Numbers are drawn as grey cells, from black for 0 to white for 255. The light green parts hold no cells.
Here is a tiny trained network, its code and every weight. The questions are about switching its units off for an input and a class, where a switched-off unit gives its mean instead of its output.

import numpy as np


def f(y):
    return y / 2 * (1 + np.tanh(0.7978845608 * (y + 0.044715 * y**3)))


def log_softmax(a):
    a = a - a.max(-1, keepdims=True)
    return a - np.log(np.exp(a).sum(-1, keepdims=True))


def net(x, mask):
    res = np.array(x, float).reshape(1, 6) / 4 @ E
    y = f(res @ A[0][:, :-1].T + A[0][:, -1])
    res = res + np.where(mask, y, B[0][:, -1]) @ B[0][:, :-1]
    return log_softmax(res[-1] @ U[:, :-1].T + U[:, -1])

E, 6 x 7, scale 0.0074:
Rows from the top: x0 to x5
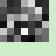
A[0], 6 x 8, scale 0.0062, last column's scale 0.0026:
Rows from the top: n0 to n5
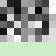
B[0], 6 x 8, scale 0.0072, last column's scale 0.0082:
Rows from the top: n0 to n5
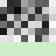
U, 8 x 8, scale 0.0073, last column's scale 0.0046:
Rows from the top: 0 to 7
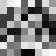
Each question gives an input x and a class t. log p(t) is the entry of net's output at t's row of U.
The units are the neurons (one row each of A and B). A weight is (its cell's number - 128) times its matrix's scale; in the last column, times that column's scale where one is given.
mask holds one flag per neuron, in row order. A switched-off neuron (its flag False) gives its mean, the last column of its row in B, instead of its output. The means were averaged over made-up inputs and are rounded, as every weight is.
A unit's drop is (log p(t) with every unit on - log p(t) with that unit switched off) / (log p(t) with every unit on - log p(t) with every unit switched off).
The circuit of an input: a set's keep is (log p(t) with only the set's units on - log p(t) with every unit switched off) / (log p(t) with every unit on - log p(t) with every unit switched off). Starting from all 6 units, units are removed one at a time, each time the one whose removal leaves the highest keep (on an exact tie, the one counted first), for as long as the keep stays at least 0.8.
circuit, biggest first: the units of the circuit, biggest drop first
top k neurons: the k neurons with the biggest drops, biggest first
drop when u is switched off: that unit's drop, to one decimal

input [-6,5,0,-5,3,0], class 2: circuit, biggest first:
n3; n0
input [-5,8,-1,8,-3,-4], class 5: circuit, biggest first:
n4
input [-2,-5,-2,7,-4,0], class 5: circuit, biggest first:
n2; n1
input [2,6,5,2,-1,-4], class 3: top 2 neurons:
n4; n2
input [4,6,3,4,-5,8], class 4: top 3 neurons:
n1; n0; n5
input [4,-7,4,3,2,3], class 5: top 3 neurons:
n2; n4; n3
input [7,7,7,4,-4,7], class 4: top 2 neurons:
n1; n0
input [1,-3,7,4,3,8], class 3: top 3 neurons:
n2; n5; n4
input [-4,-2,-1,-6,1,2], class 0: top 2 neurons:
n5; n0
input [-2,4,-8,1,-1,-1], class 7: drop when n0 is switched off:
0.2
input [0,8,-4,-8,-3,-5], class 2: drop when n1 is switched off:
0.0
